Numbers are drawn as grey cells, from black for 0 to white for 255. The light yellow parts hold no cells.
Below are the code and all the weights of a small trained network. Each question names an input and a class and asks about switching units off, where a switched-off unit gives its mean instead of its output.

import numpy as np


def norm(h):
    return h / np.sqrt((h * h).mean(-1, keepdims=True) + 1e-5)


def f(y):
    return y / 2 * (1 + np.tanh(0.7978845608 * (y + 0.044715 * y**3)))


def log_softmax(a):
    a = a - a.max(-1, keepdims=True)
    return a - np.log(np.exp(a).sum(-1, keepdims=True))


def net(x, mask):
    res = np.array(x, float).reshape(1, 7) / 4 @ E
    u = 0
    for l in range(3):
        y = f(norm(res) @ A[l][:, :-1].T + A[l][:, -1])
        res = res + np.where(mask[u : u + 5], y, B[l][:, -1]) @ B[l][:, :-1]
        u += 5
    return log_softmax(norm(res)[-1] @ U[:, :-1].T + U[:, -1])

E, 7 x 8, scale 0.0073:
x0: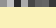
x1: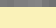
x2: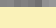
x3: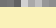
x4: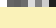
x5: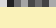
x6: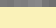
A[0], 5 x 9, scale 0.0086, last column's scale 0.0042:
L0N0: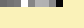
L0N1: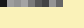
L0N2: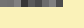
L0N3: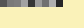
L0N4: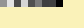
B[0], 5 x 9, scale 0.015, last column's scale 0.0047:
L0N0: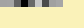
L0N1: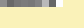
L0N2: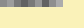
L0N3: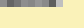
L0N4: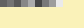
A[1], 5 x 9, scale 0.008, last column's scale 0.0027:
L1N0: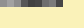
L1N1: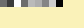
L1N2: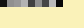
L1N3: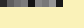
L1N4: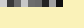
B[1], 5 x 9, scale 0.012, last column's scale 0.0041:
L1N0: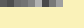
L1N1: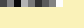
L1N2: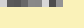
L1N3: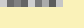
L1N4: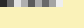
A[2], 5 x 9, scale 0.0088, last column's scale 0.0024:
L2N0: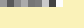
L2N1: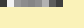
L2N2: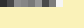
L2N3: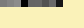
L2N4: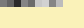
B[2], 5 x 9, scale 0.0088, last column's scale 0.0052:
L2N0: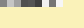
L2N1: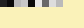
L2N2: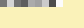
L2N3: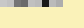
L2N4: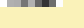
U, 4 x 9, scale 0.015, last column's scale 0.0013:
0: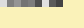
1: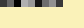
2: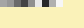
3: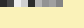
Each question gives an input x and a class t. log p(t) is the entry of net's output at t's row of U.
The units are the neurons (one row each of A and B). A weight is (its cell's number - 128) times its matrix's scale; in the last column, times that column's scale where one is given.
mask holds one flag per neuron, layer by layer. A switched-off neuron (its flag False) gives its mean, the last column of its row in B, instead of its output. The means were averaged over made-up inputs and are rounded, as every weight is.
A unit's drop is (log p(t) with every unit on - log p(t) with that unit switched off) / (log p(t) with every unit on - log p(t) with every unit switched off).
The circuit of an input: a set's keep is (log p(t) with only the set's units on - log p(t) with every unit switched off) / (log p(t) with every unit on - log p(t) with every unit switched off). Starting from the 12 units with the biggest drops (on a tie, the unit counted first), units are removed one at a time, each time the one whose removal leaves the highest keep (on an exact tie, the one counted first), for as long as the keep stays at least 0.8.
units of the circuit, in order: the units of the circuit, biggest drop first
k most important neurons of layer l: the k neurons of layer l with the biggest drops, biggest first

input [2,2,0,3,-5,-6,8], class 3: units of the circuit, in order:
(L2N1)
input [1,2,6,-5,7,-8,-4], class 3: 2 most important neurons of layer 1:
(L1N3, L1N2)
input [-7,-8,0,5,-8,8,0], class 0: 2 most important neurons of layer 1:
(L1N2, L1N3)
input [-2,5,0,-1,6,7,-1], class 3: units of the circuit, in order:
(L1N4, L0N1)
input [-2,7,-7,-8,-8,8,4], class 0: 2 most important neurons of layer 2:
(L2N1, L2N2)
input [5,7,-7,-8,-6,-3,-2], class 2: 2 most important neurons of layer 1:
(L1N0, L1N1)
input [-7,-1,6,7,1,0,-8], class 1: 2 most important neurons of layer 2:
(L2N3, L2N1)
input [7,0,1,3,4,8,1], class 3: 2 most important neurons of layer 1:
(L1N4, L1N1)
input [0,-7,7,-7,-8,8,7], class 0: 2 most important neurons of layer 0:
(L0N0, L0N1)
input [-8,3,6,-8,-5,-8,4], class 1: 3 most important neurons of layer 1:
(L1N1, L1N4, L1N2)
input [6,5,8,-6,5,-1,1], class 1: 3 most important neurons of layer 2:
(L2N4, L2N2, L2N0)
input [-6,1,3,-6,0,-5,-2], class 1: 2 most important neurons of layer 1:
(L1N1, L1N4)
